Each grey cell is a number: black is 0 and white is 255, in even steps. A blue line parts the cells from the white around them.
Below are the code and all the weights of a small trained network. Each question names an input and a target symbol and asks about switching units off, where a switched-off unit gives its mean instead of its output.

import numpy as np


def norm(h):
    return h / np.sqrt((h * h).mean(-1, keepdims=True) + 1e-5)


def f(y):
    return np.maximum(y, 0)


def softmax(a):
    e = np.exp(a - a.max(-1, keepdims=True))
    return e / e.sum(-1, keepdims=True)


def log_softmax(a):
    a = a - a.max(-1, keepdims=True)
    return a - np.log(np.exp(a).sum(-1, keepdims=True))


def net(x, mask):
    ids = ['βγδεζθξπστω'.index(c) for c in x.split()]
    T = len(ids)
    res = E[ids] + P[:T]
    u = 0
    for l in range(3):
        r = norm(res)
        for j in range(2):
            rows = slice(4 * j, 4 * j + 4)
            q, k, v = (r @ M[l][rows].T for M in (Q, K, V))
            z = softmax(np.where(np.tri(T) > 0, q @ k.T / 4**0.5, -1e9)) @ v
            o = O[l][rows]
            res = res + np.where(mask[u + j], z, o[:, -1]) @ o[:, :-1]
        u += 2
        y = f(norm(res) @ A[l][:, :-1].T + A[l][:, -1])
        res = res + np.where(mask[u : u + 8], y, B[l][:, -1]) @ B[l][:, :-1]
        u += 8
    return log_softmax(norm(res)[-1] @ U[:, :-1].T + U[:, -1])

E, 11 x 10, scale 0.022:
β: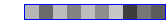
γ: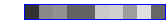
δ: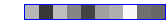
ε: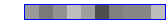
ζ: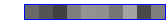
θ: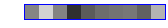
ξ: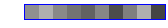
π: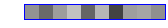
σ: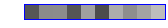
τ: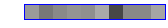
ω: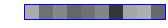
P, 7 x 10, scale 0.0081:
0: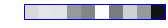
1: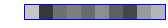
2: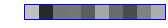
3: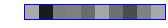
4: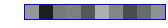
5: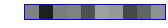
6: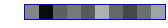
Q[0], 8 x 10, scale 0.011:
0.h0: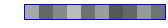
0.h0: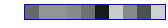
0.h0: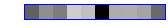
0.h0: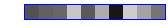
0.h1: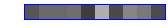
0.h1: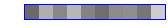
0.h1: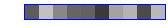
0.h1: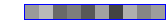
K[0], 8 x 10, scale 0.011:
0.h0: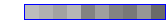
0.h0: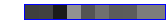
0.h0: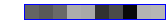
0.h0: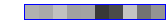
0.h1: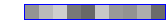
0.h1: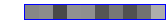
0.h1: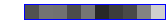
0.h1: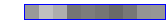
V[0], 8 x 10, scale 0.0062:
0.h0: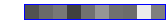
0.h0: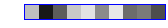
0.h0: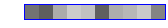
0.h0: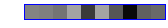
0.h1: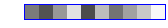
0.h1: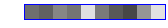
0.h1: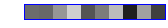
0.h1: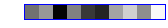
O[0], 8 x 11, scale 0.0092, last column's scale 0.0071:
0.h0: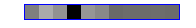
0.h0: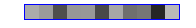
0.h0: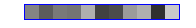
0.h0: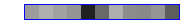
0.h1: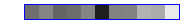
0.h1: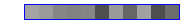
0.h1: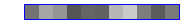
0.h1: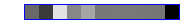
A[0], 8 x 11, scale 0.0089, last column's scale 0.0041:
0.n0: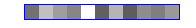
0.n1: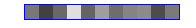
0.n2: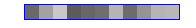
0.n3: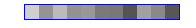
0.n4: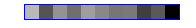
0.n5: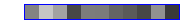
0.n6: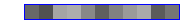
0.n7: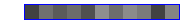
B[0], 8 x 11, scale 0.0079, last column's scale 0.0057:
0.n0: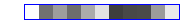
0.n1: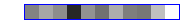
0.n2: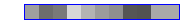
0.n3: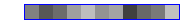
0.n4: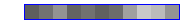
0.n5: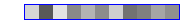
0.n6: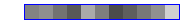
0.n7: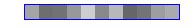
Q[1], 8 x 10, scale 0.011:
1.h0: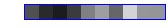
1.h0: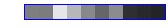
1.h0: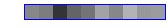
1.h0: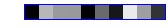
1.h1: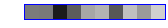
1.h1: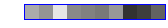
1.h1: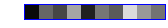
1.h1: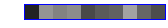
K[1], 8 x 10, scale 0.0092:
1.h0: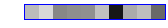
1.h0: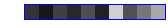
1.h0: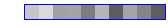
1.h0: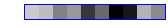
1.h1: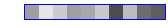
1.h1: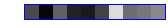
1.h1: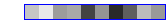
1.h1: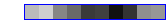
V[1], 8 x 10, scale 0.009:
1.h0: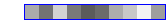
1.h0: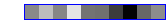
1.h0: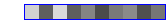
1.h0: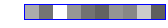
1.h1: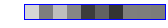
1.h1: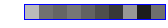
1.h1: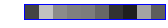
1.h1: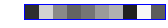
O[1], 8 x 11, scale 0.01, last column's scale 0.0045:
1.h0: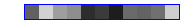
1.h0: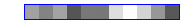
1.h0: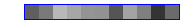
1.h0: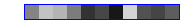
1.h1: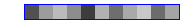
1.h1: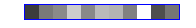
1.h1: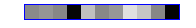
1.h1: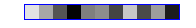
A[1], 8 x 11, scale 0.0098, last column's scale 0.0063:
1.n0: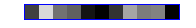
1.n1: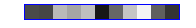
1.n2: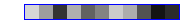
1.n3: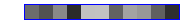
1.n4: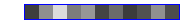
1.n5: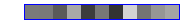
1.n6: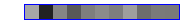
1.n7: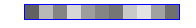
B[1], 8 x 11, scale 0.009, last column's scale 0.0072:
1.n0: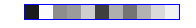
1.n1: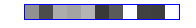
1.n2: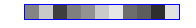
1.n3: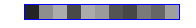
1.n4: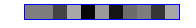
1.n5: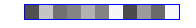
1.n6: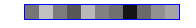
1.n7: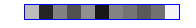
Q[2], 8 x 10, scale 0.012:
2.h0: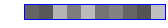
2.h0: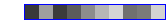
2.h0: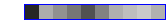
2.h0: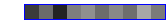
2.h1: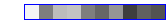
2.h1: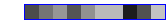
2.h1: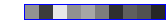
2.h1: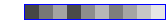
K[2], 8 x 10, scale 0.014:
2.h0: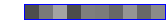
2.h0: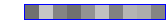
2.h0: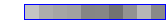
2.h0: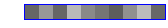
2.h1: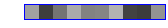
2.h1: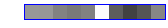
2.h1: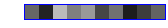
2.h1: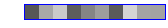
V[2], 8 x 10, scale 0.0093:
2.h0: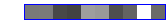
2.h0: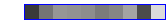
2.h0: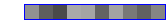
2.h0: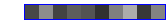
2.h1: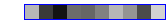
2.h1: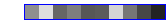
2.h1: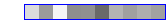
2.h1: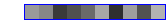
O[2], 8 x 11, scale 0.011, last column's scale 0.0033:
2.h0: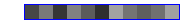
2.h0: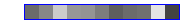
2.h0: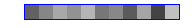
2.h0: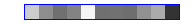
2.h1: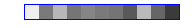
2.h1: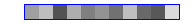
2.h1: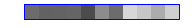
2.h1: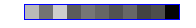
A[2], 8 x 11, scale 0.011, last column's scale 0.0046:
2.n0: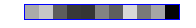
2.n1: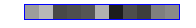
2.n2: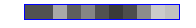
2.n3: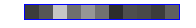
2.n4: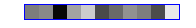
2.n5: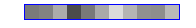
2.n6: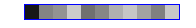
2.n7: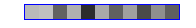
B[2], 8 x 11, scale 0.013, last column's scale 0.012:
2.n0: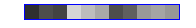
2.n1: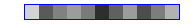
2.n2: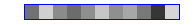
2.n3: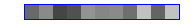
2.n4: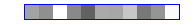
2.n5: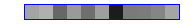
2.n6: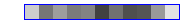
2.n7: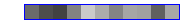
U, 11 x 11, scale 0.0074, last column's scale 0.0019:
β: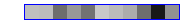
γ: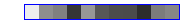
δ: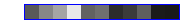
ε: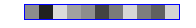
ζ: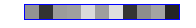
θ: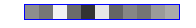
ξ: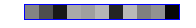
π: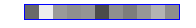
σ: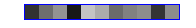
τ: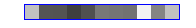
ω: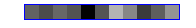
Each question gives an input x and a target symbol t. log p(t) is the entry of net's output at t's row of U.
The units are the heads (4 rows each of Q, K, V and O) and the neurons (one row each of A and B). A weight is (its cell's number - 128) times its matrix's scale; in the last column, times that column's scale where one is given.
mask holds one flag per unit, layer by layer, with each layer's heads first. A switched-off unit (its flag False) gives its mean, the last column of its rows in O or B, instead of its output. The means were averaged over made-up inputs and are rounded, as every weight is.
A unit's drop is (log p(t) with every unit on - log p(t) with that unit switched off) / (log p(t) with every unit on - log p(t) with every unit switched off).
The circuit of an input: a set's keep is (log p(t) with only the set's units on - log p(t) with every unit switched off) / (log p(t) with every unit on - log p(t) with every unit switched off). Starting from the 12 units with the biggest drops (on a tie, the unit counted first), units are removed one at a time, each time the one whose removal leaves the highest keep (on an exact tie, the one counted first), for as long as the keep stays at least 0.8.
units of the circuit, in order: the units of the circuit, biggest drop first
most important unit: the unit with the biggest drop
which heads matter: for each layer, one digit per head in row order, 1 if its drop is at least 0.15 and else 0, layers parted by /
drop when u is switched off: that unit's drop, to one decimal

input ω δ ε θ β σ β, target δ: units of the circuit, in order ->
(0.n0 1.h0)
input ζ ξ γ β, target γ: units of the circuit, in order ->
(1.h1)
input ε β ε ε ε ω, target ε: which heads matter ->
00 / 00 / 00
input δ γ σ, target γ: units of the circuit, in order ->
(0.h1 1.h1)
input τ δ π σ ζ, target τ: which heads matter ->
01 / 10 / 01
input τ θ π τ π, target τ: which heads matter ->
01 / 10 / 00
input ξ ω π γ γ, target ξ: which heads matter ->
11 / 00 / 00
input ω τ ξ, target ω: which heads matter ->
01 / 00 / 10
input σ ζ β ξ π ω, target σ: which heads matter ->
10 / 00 / 00
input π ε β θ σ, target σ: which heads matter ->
11 / 00 / 00
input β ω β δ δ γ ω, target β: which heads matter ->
01 / 00 / 00
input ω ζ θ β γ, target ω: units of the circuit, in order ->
(2.h0 0.h0)
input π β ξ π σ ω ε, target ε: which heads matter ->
01 / 00 / 00
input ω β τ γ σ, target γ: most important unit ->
1.h1
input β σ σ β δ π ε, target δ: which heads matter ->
00 / 00 / 00
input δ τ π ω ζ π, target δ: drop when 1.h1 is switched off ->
0.2
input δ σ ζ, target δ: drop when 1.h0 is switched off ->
0.2
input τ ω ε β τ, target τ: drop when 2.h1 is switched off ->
0.1
